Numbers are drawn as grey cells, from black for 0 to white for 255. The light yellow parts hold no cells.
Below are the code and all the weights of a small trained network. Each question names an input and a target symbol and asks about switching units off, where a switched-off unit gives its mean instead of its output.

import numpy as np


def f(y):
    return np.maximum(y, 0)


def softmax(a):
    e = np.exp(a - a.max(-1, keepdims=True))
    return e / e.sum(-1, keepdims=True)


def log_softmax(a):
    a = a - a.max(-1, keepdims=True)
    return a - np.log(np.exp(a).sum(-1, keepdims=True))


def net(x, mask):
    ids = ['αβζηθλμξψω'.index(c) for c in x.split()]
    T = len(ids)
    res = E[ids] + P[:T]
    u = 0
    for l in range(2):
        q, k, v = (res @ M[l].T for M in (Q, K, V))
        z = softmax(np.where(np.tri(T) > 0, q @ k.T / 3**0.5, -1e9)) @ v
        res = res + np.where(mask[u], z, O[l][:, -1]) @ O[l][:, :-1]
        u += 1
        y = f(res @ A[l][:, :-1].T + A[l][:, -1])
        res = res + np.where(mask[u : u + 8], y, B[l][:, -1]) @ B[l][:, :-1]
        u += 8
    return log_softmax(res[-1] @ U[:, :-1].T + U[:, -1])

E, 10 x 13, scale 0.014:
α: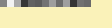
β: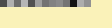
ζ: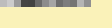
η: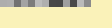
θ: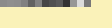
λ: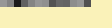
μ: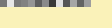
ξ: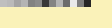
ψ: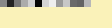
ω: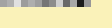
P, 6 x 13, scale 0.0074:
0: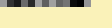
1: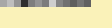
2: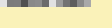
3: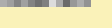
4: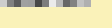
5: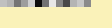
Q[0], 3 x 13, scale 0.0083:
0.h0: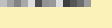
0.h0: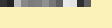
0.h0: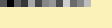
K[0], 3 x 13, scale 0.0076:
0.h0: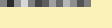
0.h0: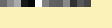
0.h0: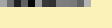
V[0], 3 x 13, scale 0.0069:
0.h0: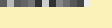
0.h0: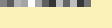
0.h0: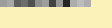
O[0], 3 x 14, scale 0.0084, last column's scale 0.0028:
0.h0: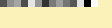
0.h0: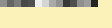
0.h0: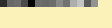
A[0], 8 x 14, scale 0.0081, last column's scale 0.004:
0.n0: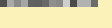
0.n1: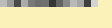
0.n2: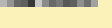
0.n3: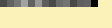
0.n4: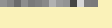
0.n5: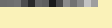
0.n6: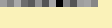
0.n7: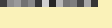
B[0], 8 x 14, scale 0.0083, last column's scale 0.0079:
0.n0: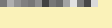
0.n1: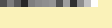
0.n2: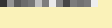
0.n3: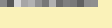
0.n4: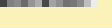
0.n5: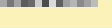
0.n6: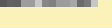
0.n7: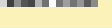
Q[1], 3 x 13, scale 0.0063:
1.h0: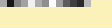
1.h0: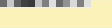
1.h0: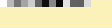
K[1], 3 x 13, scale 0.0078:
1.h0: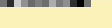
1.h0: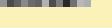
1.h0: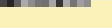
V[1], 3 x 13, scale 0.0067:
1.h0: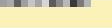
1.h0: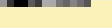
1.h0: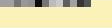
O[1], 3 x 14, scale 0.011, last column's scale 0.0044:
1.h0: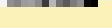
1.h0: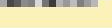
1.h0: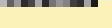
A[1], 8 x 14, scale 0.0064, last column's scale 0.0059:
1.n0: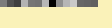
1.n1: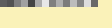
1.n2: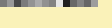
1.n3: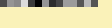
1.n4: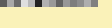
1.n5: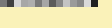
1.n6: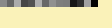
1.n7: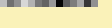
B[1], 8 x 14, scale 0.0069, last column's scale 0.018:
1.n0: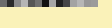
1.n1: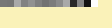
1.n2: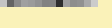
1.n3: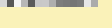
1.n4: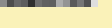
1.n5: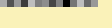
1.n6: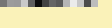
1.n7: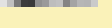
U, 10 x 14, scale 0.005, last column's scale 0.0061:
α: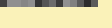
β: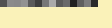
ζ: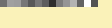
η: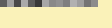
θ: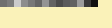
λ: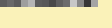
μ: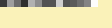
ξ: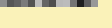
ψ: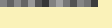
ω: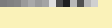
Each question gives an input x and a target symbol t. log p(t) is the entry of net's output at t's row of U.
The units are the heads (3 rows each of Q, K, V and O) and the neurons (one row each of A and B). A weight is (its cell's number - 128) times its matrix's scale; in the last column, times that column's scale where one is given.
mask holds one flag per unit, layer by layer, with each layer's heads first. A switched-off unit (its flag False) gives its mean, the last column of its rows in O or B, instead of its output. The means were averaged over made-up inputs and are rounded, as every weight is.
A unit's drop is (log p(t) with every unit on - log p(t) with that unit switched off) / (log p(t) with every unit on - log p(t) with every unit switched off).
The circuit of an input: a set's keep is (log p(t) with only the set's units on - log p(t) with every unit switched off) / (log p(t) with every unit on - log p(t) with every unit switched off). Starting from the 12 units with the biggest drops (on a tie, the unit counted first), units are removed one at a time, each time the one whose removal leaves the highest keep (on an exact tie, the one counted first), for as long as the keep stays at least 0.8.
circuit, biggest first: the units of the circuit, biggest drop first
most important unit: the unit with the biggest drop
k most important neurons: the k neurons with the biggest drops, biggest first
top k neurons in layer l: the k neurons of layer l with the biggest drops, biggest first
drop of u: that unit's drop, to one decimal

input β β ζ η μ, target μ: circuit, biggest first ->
0.h0; 1.n6
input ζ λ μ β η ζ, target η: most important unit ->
1.h0
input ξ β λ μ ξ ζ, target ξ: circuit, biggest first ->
0.h0; 1.h0; 1.n1
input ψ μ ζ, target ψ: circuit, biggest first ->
0.h0; 1.h0
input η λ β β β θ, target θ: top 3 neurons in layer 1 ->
1.n1; 1.n3; 1.n5
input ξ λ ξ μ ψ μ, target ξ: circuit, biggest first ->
1.h0; 0.h0
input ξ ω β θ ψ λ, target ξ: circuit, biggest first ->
0.h0; 1.h0
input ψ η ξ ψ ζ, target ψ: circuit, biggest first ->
1.h0; 0.h0
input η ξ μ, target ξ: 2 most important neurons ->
1.n1; 0.n7
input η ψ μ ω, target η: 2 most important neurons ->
0.n3; 0.n1
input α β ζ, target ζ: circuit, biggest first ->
0.h0; 1.h0; 0.n0
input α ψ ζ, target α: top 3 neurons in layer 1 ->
1.n6; 1.n7; 1.n3
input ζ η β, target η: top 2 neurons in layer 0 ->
0.n1; 0.n0
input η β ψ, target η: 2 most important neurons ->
0.n1; 0.n3
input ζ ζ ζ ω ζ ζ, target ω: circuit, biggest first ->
0.h0; 1.n4
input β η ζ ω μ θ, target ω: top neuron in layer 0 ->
0.n0
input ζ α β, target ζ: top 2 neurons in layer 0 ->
0.n0; 0.n1
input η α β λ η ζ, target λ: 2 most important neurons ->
0.n1; 0.n0
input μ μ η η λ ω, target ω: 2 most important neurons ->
1.n4; 1.n2
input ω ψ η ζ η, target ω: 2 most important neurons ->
1.n1; 1.n4
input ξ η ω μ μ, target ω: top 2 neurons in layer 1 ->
1.n2; 1.n4
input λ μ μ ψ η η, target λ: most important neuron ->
0.n1
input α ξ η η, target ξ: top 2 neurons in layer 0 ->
0.n5; 0.n2
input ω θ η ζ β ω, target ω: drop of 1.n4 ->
0.1
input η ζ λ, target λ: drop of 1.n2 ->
0.0
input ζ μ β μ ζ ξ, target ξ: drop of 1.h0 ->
0.6
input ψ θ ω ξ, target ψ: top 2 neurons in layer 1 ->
1.n7; 1.n6
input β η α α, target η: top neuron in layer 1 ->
1.n7
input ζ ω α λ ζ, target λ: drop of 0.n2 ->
0.1
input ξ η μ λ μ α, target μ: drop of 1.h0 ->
0.2
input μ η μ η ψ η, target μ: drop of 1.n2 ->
0.1
